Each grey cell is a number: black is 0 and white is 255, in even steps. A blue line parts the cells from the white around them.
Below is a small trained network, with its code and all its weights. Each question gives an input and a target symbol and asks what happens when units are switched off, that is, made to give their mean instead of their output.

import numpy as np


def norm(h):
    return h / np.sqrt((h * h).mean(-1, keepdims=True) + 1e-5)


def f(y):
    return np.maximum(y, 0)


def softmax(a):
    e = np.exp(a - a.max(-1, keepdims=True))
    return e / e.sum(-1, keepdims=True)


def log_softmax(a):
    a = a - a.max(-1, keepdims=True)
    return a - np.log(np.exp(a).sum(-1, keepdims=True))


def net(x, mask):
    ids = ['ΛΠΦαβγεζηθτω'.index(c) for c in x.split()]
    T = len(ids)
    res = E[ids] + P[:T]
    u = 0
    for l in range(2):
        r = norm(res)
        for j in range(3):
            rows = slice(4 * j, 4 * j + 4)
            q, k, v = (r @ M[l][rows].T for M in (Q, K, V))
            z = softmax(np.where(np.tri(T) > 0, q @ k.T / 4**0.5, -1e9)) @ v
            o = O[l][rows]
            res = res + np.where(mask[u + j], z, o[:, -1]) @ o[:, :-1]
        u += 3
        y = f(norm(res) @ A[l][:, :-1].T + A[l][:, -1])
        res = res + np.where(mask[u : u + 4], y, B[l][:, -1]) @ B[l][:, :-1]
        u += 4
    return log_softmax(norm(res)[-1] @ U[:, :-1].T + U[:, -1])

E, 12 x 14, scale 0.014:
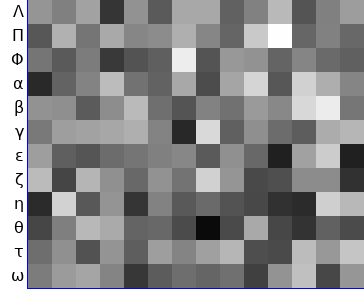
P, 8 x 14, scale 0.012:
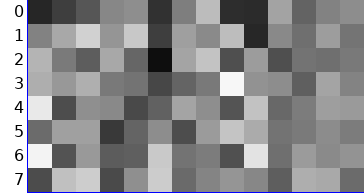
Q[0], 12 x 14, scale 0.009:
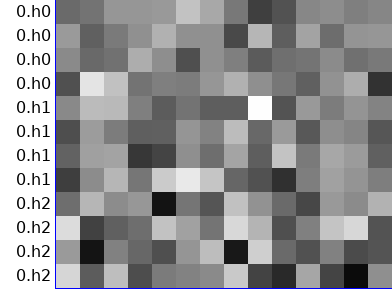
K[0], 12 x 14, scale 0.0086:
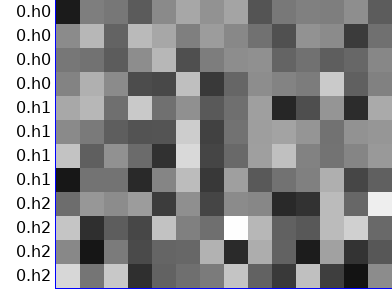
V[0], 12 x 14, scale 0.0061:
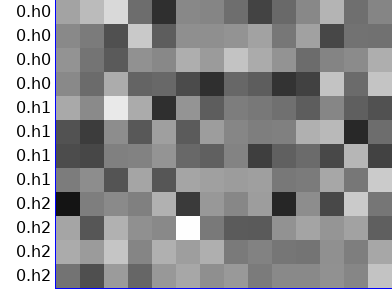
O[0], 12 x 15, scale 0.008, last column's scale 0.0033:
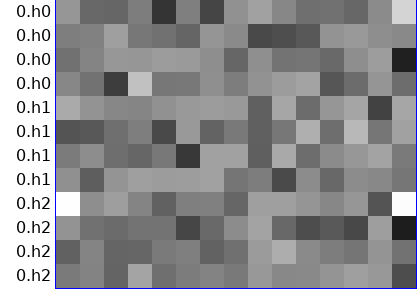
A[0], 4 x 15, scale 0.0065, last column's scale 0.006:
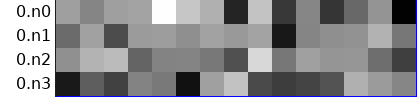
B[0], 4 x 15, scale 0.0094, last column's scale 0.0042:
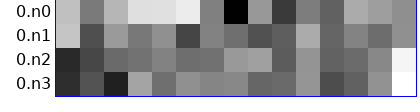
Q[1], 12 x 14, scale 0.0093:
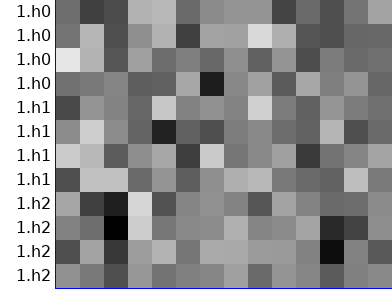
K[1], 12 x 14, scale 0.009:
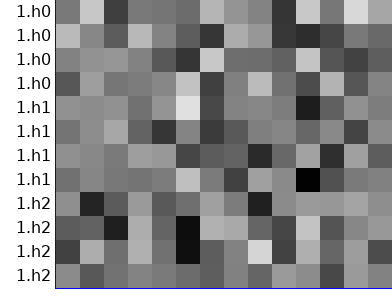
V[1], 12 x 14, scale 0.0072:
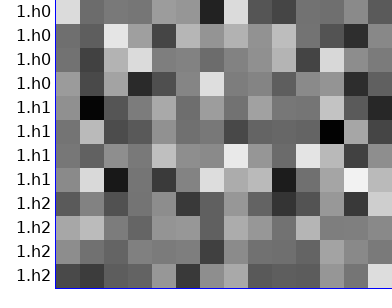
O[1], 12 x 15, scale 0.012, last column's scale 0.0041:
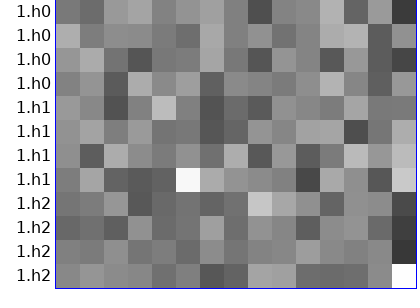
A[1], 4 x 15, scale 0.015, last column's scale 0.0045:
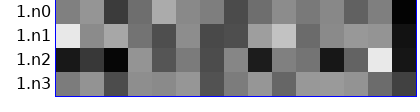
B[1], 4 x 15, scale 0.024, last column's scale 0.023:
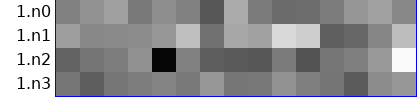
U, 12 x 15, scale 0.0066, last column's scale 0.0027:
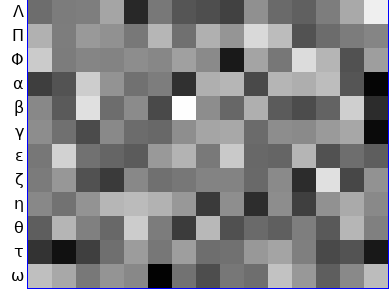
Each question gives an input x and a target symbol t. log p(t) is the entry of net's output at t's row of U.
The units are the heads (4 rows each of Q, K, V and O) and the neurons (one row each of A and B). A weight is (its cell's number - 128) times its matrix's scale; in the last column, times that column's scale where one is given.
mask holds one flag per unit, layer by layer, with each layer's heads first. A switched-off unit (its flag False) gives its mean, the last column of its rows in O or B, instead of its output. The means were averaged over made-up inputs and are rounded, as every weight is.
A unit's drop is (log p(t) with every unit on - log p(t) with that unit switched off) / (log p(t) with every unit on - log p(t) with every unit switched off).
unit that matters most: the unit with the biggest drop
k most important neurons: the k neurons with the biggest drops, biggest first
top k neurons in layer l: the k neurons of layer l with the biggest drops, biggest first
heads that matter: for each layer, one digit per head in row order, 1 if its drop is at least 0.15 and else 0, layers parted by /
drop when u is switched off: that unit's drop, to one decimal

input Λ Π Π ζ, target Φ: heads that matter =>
000 / 001
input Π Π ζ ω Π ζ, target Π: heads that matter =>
100 / 000
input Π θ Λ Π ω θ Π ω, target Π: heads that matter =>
100 / 000
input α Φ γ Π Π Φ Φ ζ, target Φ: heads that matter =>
000 / 101
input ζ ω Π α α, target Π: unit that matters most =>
1.n2
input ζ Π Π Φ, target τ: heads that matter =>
010 / 000
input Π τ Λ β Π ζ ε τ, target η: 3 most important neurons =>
[1.n2; 1.n1; 0.n0]
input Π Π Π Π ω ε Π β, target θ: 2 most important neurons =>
[1.n0; 1.n2]
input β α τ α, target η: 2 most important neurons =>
[0.n0; 1.n2]
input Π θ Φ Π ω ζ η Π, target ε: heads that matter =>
010 / 010
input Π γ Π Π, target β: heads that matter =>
000 / 100
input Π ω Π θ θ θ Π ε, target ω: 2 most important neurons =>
[1.n2; 1.n1]
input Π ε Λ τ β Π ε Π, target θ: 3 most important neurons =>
[1.n0; 1.n2; 1.n1]
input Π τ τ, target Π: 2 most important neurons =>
[0.n3; 1.n2]
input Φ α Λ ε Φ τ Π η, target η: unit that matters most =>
0.h1
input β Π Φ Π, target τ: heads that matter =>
110 / 001
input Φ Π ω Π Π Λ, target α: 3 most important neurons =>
[1.n2; 1.n1; 0.n2]
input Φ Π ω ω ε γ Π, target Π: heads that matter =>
001 / 000
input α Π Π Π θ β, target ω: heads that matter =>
010 / 010
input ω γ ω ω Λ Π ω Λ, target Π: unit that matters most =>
0.h0
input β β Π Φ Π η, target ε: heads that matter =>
000 / 010
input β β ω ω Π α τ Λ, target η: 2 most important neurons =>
[0.n0; 1.n2]
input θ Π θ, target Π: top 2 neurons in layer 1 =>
[1.n2; 1.n1]
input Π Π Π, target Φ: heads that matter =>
101 / 001
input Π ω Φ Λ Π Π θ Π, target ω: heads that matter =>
000 / 010
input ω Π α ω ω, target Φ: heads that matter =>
010 / 001
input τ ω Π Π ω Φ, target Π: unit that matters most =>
0.h0
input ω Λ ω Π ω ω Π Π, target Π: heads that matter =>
100 / 000
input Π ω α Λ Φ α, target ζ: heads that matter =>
000 / 100
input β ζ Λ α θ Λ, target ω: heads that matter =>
010 / 010
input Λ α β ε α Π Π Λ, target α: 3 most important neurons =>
[1.n2; 1.n1; 0.n3]
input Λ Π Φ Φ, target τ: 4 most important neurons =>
[1.n3; 1.n2; 1.n1; 0.n2]
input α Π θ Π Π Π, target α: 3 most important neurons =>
[1.n2; 1.n1; 0.n2]
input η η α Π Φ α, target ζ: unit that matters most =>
1.h0
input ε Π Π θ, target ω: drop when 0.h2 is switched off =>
0.0
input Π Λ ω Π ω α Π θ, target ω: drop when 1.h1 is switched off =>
0.8
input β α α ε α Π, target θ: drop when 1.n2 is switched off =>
0.4
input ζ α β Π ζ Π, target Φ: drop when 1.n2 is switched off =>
0.2
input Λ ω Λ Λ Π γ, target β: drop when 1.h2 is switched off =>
0.1
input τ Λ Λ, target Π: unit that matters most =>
0.h2
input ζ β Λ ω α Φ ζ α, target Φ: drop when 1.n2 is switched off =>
0.3
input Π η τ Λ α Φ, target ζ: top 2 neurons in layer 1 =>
[1.n2; 1.n1]
